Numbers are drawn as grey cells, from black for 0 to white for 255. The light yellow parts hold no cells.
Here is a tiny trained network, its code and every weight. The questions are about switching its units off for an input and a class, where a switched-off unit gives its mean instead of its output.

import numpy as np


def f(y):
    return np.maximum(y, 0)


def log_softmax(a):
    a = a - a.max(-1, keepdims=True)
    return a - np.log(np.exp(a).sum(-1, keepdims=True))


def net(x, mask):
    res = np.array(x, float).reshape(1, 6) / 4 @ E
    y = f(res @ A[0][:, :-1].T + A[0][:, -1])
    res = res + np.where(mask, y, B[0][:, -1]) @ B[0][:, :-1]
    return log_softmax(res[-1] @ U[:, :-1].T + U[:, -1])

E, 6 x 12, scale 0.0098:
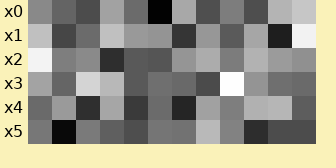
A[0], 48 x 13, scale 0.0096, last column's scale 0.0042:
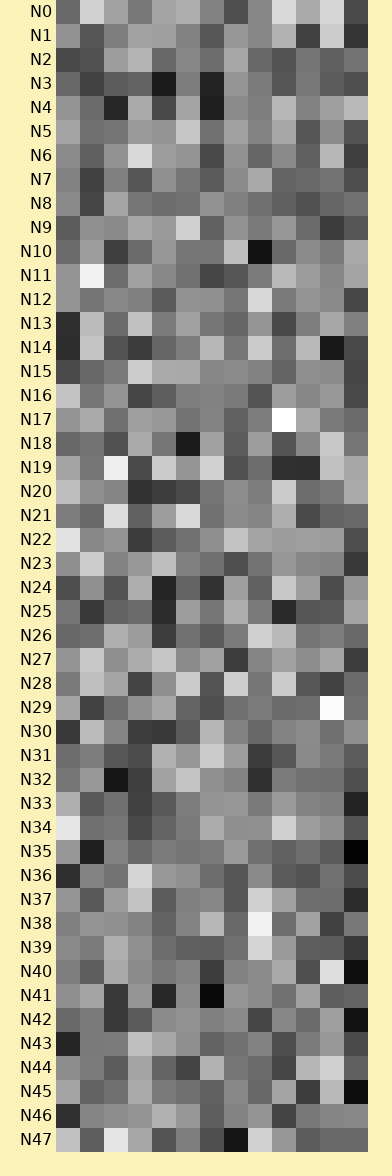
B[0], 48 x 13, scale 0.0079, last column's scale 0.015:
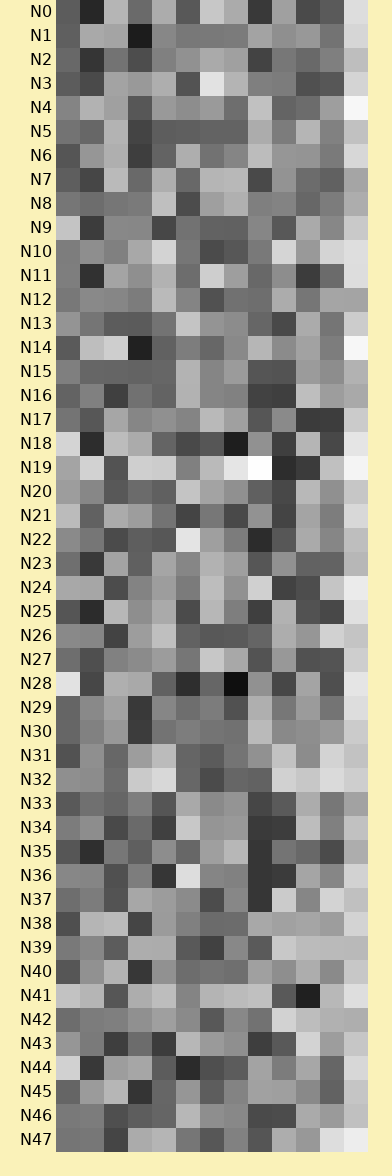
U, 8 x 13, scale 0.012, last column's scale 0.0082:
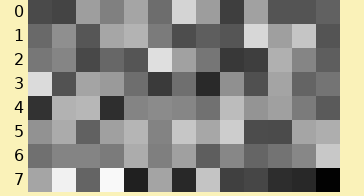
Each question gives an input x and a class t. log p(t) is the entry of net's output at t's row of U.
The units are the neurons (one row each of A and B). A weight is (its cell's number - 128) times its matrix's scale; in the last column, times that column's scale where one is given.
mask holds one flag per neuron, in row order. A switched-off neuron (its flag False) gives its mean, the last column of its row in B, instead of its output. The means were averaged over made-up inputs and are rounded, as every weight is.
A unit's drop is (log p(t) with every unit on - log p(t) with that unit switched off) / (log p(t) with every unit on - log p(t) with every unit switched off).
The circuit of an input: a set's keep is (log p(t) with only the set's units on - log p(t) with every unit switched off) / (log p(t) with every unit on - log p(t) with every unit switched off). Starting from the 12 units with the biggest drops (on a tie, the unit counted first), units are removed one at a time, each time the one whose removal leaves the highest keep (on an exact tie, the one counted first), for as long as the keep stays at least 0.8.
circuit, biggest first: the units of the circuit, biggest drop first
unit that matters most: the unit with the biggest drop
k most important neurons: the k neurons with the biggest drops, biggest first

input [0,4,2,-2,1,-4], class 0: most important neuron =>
N14
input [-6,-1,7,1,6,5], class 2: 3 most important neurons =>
N22; N20; N19
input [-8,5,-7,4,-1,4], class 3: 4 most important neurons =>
N21; N28; N9; N5
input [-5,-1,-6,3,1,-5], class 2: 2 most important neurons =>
N36; N25
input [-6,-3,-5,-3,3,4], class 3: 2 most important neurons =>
N28; N9
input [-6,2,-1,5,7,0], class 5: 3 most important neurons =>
N41; N24; N18
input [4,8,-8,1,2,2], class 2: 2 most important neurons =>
N36; N43
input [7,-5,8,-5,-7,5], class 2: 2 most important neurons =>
N22; N34
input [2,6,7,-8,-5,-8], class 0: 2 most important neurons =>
N0; N27
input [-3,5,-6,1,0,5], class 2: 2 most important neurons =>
N36; N43
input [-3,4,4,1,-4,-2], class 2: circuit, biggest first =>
N34; N22
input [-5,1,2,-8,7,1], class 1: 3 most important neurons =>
N32; N10; N19
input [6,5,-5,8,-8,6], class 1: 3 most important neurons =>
N47; N37; N39
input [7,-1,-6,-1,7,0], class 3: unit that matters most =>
N18
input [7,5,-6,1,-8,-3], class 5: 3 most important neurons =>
N19; N28; N21
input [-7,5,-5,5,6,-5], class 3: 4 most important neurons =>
N28; N9; N19; N21
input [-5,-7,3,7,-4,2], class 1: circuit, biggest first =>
N47; N39
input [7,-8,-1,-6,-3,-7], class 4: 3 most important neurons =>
N14; N30; N28
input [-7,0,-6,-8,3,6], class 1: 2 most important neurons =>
N32; N10
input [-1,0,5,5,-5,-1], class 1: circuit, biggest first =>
N47
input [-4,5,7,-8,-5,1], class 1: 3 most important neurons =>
N32; N10; N31
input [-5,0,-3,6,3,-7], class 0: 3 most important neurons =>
N0; N11; N17
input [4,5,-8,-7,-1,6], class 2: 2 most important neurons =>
N43; N36
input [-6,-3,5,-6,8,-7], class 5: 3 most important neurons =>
N24; N41; N25
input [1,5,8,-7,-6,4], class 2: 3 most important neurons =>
N22; N34; N16
